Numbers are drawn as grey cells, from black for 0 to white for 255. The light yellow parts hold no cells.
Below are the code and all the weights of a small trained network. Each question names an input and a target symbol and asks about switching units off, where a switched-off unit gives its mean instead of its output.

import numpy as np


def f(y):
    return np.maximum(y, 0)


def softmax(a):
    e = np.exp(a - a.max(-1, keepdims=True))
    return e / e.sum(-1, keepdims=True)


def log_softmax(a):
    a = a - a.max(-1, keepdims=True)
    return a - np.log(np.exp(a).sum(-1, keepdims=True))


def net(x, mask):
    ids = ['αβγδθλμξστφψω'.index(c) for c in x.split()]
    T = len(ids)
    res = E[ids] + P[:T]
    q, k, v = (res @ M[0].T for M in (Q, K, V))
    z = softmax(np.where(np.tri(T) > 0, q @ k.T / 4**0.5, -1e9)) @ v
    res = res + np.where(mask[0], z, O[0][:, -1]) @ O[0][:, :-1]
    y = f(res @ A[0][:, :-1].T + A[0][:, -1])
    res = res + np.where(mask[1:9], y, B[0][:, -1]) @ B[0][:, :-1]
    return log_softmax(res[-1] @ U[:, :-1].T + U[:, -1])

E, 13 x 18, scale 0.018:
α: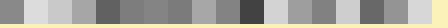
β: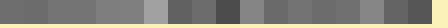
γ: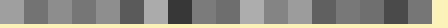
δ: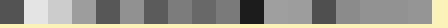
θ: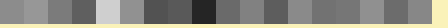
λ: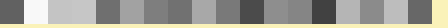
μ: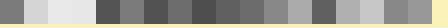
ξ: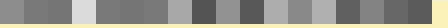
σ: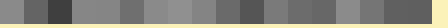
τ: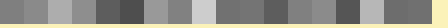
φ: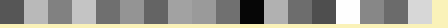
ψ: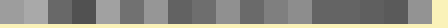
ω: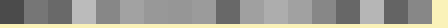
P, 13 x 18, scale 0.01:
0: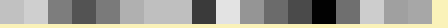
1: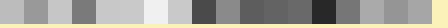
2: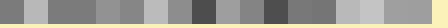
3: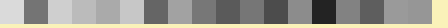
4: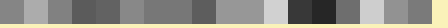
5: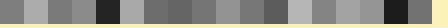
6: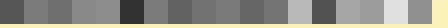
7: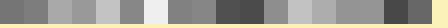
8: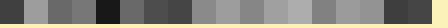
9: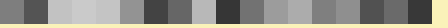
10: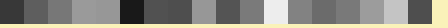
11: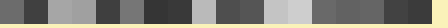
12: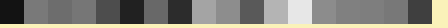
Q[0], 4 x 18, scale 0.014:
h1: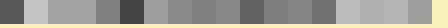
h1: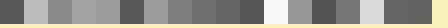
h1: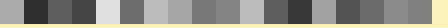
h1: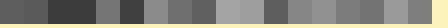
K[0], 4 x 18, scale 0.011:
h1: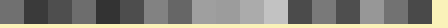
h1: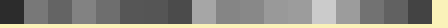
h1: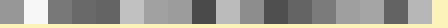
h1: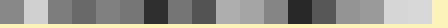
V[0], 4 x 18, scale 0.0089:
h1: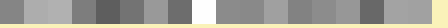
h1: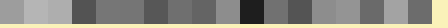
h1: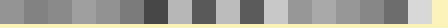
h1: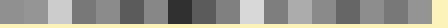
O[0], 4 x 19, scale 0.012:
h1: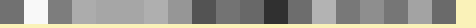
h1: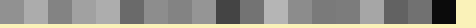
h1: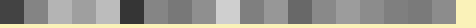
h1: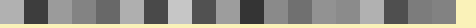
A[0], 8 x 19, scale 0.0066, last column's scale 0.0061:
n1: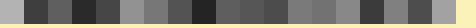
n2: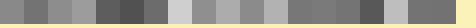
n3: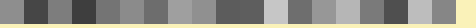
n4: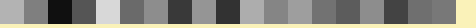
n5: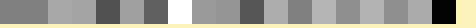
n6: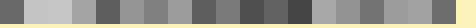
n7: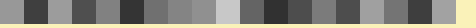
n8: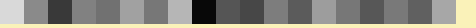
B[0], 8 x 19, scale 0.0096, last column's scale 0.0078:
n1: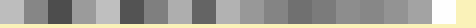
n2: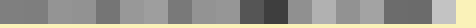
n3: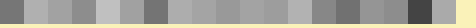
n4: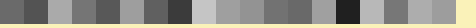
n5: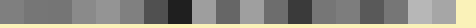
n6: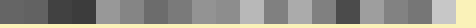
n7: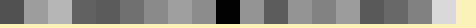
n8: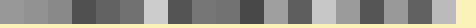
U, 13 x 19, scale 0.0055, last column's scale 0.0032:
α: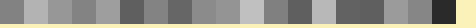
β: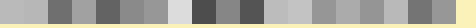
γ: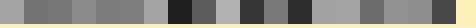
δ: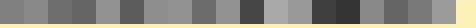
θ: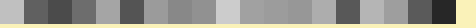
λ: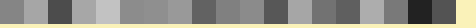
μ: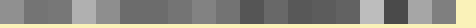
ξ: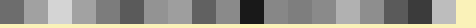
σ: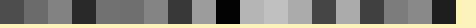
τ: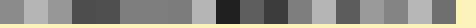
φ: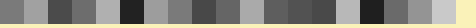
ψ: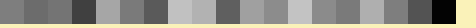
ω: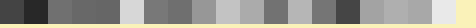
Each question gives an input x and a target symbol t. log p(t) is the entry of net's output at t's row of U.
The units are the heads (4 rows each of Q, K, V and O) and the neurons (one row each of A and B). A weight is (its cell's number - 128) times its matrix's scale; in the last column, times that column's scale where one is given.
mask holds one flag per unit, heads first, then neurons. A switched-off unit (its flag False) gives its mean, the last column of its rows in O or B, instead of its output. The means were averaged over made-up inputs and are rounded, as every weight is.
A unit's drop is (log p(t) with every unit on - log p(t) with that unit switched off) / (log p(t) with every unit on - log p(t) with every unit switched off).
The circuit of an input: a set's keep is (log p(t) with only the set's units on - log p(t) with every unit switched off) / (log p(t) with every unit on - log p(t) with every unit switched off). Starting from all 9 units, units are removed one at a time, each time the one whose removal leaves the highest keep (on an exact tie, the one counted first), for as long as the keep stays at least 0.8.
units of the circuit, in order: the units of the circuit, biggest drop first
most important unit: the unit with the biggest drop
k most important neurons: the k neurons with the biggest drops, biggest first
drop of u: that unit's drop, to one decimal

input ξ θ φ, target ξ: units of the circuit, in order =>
[h1, n2, n6]
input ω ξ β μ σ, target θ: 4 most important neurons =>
[n1, n4, n3, n8]
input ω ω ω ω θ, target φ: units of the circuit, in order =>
[n1, n7, h1]
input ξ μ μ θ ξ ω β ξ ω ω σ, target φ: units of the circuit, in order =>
[h1, n1, n7]
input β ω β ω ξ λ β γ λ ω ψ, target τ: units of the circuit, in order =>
[h1, n4]
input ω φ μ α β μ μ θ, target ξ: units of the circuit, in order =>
[h1]
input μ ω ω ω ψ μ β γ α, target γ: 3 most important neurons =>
[n5, n8, n7]
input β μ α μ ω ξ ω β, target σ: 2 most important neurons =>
[n7, n1]
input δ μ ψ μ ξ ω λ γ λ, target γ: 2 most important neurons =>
[n5, n8]
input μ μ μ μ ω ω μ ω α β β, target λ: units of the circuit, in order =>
[h1, n6]
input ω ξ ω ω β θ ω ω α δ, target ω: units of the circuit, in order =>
[n6, h1]
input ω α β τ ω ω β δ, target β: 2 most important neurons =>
[n1, n3]
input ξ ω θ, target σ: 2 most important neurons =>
[n7, n1]
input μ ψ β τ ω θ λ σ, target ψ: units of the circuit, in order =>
[h1, n3]
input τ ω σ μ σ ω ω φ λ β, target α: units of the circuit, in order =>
[h1, n4]
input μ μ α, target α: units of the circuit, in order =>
[h1, n5, n6]
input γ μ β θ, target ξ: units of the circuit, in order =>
[h1, n8]
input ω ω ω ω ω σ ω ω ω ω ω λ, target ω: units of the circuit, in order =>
[h1, n6]
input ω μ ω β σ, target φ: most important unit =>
n1
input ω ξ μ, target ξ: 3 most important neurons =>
[n2, n6, n1]
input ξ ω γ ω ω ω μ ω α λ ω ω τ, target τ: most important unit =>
n7
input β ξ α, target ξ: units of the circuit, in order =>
[h1, n2, n6]
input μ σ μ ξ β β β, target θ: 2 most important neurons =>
[n1, n4]
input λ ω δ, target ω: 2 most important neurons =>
[n6, n8]
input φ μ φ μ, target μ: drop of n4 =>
0.0
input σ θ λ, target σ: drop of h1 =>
1.0
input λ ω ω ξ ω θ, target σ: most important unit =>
h1
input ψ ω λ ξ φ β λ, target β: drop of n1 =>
0.2
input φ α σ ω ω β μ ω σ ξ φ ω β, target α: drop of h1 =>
1.2
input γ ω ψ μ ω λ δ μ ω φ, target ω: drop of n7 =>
0.1
